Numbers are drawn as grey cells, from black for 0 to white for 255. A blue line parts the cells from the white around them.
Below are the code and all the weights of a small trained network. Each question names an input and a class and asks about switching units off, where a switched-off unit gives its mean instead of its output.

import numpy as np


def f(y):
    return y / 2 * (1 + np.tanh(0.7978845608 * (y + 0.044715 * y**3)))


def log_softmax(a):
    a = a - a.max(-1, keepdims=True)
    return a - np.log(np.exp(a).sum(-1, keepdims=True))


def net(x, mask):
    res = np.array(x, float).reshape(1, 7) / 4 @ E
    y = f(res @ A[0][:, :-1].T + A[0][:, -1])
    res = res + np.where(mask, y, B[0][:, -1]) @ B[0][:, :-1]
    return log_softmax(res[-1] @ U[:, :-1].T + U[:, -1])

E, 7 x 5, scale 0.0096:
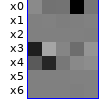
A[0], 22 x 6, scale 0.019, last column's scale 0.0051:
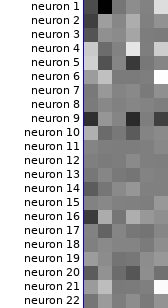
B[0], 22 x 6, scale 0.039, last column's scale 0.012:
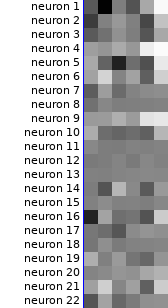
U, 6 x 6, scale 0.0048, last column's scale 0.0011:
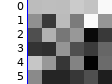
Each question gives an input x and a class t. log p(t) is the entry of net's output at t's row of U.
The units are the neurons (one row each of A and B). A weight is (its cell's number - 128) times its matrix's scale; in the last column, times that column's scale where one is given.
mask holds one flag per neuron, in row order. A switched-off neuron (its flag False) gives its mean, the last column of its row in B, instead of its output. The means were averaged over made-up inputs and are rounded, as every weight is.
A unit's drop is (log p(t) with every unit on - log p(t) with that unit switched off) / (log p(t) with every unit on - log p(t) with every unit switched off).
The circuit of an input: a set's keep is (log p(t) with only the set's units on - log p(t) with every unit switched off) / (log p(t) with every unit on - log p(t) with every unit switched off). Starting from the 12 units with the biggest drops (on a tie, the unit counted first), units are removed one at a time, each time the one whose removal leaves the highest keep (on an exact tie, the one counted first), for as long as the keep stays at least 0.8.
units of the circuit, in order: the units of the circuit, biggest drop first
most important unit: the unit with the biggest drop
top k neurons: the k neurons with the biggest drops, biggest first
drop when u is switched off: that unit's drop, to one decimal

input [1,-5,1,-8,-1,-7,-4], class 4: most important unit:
neuron 5
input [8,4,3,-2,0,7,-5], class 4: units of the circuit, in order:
[neuron 1; neuron 5]
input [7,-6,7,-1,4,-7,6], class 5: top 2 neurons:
[neuron 5; neuron 4]
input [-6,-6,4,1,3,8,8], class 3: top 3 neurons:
[neuron 9; neuron 16; neuron 2]
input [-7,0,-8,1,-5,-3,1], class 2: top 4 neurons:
[neuron 16; neuron 9; neuron 2; neuron 3]
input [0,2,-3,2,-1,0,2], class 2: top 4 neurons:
[neuron 4; neuron 9; neuron 1; neuron 5]
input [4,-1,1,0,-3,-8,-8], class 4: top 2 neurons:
[neuron 4; neuron 5]
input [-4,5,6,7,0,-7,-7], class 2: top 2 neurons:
[neuron 1; neuron 16]
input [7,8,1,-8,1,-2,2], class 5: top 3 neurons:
[neuron 6; neuron 21; neuron 17]
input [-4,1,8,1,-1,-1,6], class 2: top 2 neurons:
[neuron 9; neuron 1]
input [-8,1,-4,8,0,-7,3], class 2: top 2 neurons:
[neuron 1; neuron 16]
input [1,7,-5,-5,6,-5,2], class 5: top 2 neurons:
[neuron 9; neuron 5]
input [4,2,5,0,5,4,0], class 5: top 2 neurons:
[neuron 4; neuron 5]
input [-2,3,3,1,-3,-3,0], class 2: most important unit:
neuron 9
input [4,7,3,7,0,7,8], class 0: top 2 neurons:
[neuron 1; neuron 9]
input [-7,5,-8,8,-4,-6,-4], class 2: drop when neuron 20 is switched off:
0.0
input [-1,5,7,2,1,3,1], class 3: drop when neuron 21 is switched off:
0.1
